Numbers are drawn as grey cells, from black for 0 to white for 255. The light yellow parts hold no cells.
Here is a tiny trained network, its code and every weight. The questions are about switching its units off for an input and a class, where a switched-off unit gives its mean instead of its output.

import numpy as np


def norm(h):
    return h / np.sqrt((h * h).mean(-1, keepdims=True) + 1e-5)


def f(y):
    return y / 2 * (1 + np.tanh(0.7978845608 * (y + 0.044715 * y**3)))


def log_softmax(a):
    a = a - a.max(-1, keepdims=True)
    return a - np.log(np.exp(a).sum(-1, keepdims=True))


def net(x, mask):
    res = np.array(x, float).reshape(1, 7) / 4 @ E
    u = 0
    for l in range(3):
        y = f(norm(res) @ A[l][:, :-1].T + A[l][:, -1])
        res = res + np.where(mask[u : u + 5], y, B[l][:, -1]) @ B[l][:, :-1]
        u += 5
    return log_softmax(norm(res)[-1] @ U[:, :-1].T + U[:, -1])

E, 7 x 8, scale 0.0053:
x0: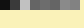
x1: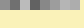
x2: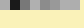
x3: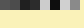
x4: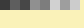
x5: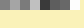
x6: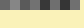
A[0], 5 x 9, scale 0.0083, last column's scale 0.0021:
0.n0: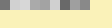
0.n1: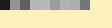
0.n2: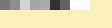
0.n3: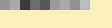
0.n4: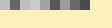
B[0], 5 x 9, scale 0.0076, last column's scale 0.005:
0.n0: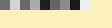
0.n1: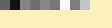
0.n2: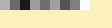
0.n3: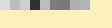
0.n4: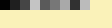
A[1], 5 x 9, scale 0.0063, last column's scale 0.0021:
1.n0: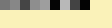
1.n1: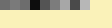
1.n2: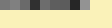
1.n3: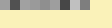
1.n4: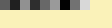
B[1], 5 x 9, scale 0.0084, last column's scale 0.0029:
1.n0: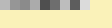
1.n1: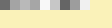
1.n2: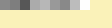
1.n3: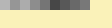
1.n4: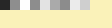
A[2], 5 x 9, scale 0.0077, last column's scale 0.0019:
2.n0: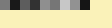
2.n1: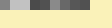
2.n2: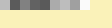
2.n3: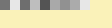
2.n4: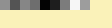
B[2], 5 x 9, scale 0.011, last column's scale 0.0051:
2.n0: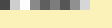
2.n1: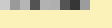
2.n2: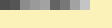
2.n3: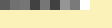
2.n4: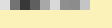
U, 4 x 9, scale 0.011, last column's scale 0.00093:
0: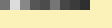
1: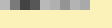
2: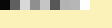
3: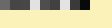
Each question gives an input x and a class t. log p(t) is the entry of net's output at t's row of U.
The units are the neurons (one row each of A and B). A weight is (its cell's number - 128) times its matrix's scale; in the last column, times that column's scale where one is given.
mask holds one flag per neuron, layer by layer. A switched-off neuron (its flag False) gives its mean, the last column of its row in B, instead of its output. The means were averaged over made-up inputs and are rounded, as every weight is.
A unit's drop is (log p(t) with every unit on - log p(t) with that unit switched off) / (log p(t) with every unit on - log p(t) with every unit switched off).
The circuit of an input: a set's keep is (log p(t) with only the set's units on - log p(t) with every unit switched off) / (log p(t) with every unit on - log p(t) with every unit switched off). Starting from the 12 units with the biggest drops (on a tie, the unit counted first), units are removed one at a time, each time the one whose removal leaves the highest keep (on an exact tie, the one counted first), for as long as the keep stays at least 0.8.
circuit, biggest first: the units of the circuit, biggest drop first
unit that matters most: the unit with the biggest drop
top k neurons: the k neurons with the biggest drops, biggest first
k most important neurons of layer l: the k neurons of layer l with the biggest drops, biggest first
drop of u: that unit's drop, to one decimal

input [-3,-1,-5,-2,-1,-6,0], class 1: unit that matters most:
2.n0
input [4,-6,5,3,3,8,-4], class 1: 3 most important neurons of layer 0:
[0.n2, 0.n4, 0.n0]
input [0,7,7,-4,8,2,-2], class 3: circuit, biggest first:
[0.n0, 1.n4]
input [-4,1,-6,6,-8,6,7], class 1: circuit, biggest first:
[0.n0, 2.n4]
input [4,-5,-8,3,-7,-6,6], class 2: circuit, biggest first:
[1.n4, 0.n0]
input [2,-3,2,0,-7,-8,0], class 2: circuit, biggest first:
[0.n0, 1.n4]
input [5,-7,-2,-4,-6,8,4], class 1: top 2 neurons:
[2.n4, 1.n1]
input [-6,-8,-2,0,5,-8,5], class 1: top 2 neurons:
[2.n0, 0.n0]
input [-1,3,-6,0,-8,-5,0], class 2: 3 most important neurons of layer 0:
[0.n0, 0.n3, 0.n2]
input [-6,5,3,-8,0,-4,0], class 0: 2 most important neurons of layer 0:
[0.n1, 0.n2]
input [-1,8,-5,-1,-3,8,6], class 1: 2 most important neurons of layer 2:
[2.n4, 2.n0]
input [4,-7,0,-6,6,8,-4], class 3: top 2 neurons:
[0.n0, 0.n1]
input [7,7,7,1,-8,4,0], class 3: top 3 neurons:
[0.n4, 0.n2, 0.n3]
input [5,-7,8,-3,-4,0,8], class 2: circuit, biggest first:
[1.n4]
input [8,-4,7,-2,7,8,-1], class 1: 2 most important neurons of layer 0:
[0.n4, 0.n2]
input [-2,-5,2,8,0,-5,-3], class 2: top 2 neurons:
[0.n0, 2.n0]
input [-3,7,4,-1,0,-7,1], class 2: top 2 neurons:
[0.n0, 2.n4]
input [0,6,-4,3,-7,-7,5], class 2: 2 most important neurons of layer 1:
[1.n4, 1.n2]
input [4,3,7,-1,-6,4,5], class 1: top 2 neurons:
[2.n4, 0.n0]
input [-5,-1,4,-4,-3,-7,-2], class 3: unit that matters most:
0.n4
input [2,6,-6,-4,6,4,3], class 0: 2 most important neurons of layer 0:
[0.n0, 0.n4]
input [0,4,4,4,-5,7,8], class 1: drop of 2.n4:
0.1
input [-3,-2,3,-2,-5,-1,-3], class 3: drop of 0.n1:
0.0
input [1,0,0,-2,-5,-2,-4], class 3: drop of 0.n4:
0.1
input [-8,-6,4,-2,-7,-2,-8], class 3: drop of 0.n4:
0.2
